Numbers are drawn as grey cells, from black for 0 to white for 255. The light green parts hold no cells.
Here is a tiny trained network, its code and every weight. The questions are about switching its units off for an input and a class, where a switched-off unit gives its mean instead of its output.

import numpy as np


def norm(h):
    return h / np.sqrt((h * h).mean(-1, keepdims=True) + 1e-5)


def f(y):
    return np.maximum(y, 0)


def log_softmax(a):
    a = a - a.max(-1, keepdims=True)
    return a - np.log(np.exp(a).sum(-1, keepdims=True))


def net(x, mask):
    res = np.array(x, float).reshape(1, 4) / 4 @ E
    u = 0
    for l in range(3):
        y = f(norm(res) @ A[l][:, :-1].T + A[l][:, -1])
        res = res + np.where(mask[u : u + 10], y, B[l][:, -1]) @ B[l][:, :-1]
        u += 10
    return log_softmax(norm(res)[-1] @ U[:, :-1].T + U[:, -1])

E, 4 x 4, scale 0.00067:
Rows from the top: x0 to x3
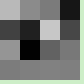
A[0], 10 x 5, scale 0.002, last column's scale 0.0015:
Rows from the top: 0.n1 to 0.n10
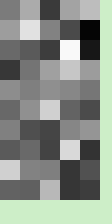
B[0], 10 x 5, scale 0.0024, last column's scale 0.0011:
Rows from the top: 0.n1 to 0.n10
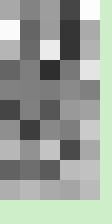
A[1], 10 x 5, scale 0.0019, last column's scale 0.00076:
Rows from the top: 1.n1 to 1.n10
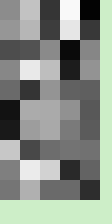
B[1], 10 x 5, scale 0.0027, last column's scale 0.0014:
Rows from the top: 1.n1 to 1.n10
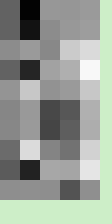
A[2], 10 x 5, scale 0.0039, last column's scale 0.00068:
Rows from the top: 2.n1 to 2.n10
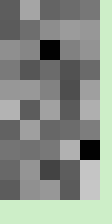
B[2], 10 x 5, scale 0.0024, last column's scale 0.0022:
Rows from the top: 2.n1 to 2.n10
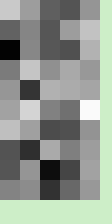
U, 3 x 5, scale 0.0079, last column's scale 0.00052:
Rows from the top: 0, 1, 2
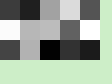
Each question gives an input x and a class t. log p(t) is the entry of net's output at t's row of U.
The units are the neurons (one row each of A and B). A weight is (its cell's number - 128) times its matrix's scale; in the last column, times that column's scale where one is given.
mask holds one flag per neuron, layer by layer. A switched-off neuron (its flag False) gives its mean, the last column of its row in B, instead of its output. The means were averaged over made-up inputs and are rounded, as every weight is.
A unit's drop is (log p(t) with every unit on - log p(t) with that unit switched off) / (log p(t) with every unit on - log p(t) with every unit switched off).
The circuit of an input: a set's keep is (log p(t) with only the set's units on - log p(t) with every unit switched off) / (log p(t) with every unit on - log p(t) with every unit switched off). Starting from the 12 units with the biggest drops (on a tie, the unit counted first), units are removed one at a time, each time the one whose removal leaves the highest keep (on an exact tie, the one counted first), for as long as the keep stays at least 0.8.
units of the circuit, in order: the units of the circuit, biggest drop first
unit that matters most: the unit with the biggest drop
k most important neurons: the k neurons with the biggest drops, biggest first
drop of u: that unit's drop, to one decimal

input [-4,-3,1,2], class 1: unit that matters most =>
2.n6
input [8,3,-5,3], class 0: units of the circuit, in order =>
[1.n4 1.n9]
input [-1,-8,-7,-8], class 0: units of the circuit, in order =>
[1.n1 1.n2 2.n6]
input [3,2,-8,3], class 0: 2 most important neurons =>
[1.n4 1.n9]
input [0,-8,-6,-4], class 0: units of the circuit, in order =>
[1.n2 1.n1 2.n6]
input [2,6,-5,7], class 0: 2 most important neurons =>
[1.n9 1.n4]
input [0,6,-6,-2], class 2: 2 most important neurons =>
[0.n6 1.n6]
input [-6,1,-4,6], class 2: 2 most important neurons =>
[1.n6 0.n4]
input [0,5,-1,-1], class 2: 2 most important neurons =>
[0.n1 0.n6]
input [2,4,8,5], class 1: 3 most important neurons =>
[1.n4 1.n9 2.n6]
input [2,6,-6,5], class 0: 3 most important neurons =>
[1.n9 1.n4 0.n10]
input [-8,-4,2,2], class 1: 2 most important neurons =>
[0.n3 0.n8]
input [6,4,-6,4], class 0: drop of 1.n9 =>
0.1
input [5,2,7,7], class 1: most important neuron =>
[0.n4]
